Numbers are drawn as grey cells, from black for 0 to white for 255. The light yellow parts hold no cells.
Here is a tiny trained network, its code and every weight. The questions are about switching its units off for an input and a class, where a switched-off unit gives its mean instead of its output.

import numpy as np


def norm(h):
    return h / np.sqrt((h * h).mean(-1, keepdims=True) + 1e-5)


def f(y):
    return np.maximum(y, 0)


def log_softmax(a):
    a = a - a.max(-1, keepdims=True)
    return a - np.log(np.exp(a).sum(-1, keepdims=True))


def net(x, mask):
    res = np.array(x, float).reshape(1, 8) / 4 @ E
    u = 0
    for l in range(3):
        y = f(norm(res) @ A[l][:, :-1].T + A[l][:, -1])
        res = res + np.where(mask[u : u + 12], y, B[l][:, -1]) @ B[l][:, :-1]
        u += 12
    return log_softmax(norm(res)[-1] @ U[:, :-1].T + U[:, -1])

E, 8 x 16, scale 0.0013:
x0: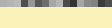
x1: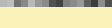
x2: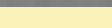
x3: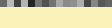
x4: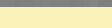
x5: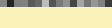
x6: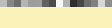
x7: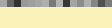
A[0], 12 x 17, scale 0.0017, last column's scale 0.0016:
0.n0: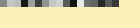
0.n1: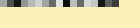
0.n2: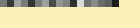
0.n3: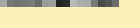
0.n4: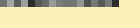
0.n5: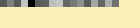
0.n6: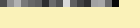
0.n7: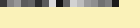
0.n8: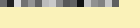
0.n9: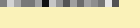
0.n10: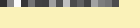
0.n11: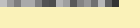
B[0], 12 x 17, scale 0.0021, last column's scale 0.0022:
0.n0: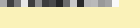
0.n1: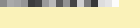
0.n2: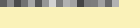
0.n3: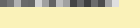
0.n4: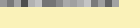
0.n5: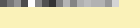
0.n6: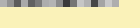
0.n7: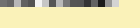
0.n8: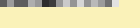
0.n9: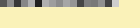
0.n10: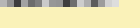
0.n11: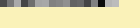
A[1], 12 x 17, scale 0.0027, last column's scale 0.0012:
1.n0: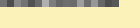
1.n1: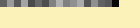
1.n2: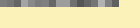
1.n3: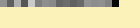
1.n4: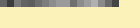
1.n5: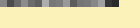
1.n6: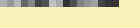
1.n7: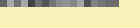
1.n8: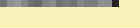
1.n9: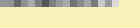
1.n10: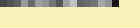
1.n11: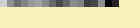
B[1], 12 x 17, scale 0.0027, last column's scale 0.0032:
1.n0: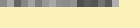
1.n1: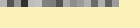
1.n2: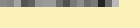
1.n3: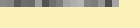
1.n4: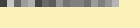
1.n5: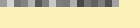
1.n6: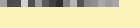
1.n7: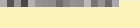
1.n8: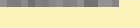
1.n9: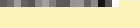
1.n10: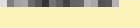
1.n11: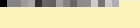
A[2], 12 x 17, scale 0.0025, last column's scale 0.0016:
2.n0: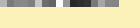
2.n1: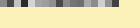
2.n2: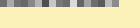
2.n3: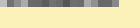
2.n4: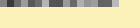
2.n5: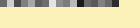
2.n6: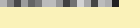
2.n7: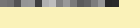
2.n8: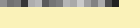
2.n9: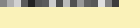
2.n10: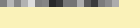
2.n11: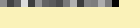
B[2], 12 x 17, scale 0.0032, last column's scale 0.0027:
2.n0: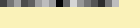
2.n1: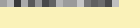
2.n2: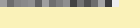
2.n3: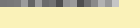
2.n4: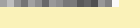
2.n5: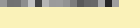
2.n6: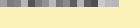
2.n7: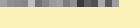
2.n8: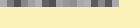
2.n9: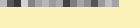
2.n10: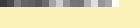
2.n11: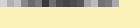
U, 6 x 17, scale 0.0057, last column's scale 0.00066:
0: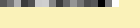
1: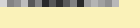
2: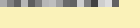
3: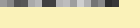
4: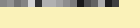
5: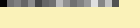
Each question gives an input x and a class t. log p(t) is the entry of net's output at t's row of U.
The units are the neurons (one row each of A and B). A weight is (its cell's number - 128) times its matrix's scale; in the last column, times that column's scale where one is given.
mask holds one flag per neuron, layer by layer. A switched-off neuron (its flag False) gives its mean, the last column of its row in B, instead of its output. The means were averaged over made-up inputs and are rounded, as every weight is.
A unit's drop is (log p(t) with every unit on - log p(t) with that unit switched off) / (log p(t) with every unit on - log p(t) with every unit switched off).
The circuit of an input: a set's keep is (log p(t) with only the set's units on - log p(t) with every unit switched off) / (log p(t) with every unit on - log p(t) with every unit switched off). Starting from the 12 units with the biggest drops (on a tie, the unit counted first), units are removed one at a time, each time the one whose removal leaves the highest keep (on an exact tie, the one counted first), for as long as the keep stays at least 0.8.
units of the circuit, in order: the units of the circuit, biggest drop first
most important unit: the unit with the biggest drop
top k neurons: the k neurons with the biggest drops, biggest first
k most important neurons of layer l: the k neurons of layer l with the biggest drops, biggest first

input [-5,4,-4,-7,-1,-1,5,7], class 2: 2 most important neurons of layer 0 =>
(0.n1 0.n0)
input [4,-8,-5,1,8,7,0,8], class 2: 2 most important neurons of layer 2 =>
(2.n6 2.n10)
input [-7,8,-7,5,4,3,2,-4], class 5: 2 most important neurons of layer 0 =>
(0.n0 0.n1)
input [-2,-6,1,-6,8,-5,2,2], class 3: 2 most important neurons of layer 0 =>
(0.n8 0.n0)
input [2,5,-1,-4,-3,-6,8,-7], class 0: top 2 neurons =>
(2.n0 0.n1)
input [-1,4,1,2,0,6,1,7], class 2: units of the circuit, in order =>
(0.n1)
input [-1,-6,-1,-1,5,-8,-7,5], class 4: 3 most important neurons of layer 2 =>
(2.n2 2.n5 2.n0)
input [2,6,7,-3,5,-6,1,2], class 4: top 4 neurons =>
(2.n5 0.n9 2.n2 0.n8)
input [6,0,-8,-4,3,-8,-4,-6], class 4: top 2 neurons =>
(0.n9 0.n1)
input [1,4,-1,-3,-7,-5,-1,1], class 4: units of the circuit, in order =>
(2.n5 0.n9)
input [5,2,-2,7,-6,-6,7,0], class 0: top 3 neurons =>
(2.n0 0.n11 0.n8)
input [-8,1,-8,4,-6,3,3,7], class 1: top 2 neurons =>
(1.n10 2.n11)
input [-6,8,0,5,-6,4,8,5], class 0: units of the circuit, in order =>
(2.n0 0.n11)
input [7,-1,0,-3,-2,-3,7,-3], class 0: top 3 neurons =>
(2.n0 0.n11 1.n10)
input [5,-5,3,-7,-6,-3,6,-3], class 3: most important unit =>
0.n8
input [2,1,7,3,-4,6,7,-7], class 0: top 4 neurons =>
(2.n0 0.n1 0.n11 1.n2)
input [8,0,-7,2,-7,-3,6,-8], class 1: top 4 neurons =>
(0.n0 0.n1 1.n6 0.n3)
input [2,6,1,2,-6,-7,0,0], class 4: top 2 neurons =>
(2.n5 0.n9)
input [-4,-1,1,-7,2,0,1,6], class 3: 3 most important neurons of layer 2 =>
(2.n1 2.n8 2.n9)
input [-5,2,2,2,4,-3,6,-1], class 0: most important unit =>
0.n0
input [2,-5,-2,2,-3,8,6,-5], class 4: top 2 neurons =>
(0.n2 1.n5)
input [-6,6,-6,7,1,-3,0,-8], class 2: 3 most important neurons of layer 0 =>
(0.n0 0.n6 0.n8)
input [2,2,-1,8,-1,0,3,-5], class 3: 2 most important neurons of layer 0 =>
(0.n1 0.n5)
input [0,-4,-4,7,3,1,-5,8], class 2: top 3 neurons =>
(0.n1 2.n6 0.n8)
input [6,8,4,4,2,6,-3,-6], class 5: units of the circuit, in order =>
(1.n11 2.n10)
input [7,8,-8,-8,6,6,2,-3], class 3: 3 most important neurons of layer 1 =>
(1.n3 1.n10 1.n4)
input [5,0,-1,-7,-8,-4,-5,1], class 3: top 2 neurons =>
(0.n8 1.n9)
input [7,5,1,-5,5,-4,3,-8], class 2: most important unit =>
2.n9
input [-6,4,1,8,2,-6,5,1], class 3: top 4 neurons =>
(0.n0 1.n1 1.n7 1.n6)
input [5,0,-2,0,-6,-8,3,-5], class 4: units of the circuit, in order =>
(0.n9 2.n5)
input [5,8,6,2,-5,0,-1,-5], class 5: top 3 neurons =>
(1.n11 2.n10 0.n1)
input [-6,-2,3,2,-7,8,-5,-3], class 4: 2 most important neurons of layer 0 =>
(0.n0 0.n2)
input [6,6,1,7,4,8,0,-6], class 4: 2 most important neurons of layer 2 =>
(2.n7 2.n1)
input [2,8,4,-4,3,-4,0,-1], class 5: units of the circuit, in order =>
(2.n10)
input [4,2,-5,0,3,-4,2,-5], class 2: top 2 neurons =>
(0.n10 0.n6)
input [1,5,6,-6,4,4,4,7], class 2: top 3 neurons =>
(0.n1 2.n6 0.n5)
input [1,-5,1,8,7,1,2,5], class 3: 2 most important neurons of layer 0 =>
(0.n5 0.n10)
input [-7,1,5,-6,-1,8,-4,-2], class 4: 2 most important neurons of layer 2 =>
(2.n7 2.n4)
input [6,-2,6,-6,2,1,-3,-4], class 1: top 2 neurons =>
(0.n0 0.n5)
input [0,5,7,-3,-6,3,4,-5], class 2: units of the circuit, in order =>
(2.n9)
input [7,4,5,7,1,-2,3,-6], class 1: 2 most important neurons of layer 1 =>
(1.n6 1.n3)
